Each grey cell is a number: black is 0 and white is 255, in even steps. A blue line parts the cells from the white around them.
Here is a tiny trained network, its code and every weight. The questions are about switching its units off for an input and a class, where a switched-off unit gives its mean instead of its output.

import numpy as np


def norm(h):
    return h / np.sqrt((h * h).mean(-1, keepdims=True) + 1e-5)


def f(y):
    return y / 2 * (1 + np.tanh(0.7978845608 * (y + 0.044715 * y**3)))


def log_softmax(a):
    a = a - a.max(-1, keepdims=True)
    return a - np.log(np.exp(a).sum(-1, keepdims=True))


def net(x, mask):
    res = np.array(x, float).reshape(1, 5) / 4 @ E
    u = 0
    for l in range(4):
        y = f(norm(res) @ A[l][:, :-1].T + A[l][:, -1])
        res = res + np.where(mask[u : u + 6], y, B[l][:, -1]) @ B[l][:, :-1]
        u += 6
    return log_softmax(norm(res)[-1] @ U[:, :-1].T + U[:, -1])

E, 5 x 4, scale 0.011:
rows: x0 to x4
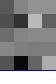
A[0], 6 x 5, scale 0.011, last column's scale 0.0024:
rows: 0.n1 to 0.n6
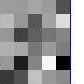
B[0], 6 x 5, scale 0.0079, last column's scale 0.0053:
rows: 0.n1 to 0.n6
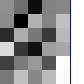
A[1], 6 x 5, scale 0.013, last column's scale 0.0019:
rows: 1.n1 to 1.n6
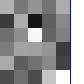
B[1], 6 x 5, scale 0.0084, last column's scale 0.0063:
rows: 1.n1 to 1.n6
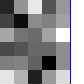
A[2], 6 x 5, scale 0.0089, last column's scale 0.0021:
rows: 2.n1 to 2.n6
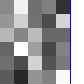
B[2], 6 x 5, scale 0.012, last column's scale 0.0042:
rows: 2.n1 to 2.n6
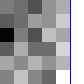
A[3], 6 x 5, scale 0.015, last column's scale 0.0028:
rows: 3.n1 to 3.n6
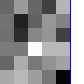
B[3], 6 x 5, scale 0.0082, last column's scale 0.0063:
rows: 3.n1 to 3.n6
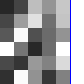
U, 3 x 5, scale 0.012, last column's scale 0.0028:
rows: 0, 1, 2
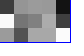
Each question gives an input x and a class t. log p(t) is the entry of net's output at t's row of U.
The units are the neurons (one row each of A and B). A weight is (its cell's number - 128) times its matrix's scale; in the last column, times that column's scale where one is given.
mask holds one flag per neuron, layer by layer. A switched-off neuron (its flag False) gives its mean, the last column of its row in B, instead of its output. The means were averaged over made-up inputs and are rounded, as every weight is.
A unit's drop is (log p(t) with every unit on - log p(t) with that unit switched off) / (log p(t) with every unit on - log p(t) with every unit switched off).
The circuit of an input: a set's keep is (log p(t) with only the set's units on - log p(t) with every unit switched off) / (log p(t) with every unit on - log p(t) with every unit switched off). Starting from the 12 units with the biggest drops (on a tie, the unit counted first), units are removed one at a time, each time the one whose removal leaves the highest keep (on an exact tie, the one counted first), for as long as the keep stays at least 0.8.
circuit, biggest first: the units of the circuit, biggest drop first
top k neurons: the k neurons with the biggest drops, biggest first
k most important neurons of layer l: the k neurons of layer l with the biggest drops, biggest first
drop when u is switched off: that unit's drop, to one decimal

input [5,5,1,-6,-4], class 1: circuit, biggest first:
(1.n3; 3.n4)
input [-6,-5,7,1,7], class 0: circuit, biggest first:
(0.n5; 3.n2)
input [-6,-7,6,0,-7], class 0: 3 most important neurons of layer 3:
(3.n4; 3.n6; 3.n1)
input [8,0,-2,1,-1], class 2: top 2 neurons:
(3.n4; 2.n6)
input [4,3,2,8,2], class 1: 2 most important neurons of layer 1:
(1.n5; 1.n3)
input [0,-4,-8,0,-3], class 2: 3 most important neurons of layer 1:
(1.n5; 1.n6; 1.n1)
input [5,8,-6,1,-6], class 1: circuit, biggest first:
(3.n4; 1.n3)
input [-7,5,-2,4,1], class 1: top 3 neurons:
(2.n5; 1.n6; 3.n4)
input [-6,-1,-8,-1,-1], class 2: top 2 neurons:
(1.n5; 3.n4)
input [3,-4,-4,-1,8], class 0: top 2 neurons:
(0.n5; 3.n2)
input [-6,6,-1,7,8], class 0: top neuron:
(3.n3)
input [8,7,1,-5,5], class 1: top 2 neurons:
(3.n4; 2.n3)
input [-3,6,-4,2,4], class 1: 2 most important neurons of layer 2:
(2.n5; 2.n4)
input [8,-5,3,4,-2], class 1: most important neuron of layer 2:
(2.n3)
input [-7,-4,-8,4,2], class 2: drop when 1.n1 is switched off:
0.2
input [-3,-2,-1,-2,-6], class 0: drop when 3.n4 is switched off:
0.1
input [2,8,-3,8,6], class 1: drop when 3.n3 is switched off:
0.0
